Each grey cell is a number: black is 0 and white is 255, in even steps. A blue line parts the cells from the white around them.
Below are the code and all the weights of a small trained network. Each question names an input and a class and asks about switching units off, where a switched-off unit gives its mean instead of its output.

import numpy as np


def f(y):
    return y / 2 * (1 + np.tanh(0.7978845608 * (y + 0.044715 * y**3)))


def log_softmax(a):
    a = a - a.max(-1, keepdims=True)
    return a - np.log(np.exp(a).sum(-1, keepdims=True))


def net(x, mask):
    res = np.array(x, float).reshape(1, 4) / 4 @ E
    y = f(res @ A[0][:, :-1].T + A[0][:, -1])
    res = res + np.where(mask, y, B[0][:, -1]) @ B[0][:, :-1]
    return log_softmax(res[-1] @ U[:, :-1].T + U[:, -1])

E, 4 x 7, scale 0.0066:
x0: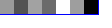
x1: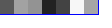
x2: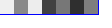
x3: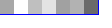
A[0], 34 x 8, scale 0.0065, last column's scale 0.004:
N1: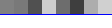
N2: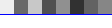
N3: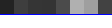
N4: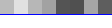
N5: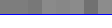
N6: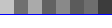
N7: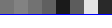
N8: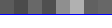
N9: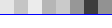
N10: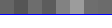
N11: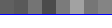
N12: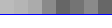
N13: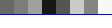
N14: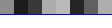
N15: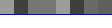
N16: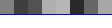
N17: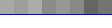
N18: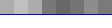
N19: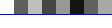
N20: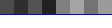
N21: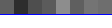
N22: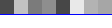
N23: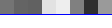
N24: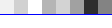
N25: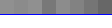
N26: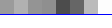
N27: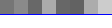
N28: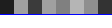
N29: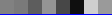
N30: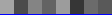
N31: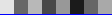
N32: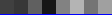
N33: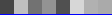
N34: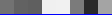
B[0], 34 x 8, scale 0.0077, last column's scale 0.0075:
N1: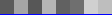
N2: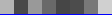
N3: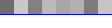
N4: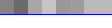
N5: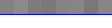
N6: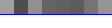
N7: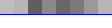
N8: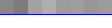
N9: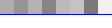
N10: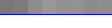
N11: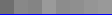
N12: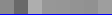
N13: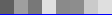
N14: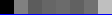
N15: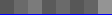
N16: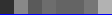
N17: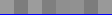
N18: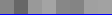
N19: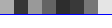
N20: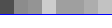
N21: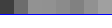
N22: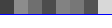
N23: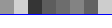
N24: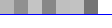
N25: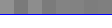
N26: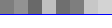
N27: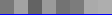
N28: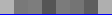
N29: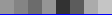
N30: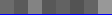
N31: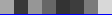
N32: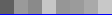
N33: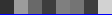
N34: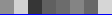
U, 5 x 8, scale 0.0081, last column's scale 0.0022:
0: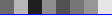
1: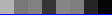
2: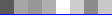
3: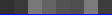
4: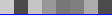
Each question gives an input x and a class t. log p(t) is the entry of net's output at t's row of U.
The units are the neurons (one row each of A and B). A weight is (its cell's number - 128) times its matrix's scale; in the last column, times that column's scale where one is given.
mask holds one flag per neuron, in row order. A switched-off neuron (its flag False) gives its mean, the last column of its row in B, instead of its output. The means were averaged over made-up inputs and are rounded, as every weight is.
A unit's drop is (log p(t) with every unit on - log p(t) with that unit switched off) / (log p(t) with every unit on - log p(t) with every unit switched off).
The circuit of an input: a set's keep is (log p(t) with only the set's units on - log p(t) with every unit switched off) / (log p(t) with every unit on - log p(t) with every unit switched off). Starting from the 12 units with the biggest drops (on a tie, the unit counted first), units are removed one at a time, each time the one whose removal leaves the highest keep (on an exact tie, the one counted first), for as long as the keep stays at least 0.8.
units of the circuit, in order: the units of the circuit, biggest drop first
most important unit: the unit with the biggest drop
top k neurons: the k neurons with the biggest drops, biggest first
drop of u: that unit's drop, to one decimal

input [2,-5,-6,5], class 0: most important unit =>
N34
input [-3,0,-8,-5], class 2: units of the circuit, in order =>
[N3; N20]
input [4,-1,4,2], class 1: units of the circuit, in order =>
[N13; N20]
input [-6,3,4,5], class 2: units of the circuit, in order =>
[N19; N4]
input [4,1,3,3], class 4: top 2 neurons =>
[N33; N22]
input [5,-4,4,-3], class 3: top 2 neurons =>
[N14; N16]
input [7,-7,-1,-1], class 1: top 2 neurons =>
[N23; N34]
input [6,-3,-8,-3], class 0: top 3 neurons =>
[N34; N23; N24]
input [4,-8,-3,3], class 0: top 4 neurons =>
[N34; N23; N14; N16]
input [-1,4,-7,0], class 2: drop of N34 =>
0.1
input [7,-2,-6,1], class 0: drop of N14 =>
0.2
